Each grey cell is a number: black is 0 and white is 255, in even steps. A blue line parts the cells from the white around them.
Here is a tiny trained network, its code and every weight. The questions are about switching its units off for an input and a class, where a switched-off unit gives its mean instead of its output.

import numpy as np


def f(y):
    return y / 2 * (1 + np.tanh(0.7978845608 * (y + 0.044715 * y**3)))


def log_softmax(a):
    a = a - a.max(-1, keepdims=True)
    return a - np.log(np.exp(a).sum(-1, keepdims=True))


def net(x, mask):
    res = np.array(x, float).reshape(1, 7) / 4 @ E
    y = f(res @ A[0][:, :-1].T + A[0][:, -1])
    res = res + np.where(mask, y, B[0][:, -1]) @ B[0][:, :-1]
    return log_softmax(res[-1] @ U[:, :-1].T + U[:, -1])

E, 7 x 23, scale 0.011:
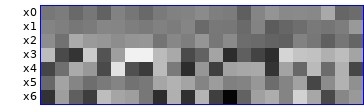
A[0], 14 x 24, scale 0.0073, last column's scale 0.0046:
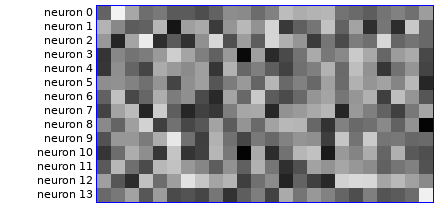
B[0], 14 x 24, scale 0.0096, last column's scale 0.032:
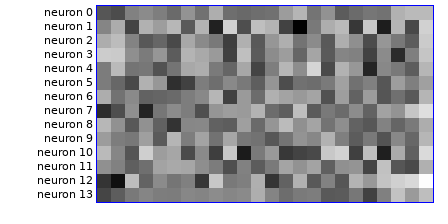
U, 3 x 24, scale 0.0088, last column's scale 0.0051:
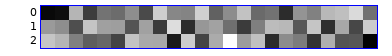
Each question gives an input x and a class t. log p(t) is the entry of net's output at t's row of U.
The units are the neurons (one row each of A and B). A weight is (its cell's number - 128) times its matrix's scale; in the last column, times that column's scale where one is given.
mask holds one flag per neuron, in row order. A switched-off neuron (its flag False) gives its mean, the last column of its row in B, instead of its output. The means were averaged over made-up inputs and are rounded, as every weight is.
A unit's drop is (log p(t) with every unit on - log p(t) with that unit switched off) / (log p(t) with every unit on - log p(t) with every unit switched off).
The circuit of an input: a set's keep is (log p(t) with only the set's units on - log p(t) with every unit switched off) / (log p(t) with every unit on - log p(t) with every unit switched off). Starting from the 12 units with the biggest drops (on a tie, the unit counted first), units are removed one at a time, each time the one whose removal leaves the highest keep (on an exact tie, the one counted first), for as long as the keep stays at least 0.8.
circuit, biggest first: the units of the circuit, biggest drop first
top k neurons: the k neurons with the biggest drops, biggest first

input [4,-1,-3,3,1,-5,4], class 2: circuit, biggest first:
(neuron 3)
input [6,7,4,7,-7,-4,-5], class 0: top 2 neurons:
(neuron 12; neuron 10)
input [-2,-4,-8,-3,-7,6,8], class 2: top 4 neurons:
(neuron 4; neuron 10; neuron 6; neuron 11)
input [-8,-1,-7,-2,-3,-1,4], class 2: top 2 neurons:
(neuron 10; neuron 12)
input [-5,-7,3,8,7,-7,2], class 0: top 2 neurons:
(neuron 12; neuron 1)
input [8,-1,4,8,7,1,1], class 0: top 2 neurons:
(neuron 12; neuron 1)
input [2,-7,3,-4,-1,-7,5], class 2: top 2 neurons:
(neuron 12; neuron 4)
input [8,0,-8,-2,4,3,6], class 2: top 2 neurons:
(neuron 3; neuron 1)
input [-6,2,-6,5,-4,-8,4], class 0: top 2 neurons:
(neuron 12; neuron 10)
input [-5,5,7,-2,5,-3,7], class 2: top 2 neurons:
(neuron 3; neuron 1)
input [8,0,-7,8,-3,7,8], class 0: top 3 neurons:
(neuron 12; neuron 2; neuron 8)
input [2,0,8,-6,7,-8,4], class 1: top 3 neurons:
(neuron 10; neuron 12; neuron 9)
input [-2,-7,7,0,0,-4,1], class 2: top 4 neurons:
(neuron 12; neuron 10; neuron 1; neuron 7)
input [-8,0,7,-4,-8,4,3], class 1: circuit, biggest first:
(neuron 1)
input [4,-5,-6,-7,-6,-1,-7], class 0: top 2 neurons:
(neuron 7; neuron 10)
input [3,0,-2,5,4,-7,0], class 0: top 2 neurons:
(neuron 12; neuron 1)
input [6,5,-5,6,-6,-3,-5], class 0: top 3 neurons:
(neuron 12; neuron 10; neuron 9)
